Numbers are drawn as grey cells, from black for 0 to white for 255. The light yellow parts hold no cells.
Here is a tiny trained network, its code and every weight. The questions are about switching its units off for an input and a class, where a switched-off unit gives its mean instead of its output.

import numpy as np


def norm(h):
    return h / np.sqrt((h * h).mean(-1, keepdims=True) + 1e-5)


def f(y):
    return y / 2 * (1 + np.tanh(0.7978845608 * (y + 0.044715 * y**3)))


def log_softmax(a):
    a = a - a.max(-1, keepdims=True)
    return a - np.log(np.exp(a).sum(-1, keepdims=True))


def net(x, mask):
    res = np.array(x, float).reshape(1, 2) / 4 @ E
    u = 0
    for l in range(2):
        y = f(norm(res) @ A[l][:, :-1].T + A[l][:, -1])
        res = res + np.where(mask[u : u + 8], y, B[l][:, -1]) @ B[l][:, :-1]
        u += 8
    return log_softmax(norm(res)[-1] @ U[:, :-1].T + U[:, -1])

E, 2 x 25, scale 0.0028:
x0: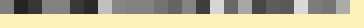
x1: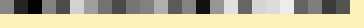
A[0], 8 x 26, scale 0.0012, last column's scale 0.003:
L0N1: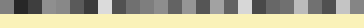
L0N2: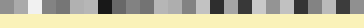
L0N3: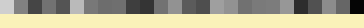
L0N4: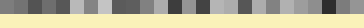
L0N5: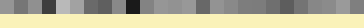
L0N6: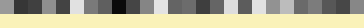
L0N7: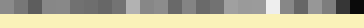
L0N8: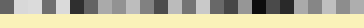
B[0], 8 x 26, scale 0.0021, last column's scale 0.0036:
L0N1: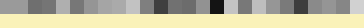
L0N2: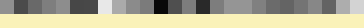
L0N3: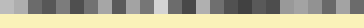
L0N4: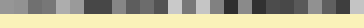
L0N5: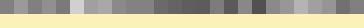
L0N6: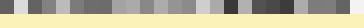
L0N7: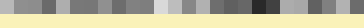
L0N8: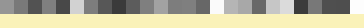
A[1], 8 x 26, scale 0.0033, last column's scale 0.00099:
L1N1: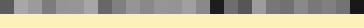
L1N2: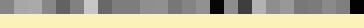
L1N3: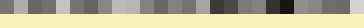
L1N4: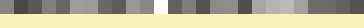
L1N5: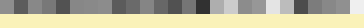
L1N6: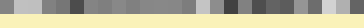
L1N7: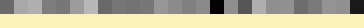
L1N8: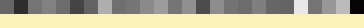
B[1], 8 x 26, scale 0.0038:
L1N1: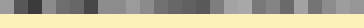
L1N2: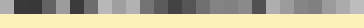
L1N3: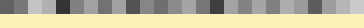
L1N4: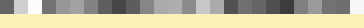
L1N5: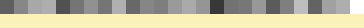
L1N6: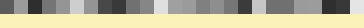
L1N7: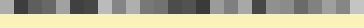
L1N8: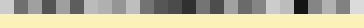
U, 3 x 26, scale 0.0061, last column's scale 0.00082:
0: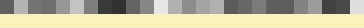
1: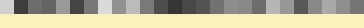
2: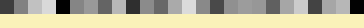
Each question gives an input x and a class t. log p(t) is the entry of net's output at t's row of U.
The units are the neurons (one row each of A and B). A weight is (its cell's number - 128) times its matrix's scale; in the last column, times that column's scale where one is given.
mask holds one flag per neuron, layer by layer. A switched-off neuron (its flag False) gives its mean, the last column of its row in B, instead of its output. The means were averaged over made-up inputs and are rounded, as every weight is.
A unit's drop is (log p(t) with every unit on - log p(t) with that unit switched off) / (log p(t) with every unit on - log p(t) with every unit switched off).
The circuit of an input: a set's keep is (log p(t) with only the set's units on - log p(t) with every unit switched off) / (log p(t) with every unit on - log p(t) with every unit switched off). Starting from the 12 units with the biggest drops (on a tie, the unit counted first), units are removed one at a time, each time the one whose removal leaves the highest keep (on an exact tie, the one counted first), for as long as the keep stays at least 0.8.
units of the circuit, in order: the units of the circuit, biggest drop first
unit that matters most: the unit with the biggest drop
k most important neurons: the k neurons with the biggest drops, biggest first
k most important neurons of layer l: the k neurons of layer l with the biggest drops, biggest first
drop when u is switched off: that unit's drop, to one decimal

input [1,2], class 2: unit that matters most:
L1N3
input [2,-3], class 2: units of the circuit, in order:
[L0N6 L0N4 L0N8 L1N5]
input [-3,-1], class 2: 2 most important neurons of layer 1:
[L1N5 L1N8]
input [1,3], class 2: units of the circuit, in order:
[L0N8 L0N6 L1N3]
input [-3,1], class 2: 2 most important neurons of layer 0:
[L0N2 L0N1]
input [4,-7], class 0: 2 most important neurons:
[L1N6 L0N8]
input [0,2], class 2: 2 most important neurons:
[L1N3 L0N8]
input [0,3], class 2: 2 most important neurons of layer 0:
[L0N8 L0N6]
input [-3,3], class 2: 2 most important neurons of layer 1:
[L1N3 L1N6]
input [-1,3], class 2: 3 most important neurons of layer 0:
[L0N8 L0N6 L0N4]
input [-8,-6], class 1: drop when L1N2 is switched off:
0.2
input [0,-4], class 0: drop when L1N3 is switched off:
0.1
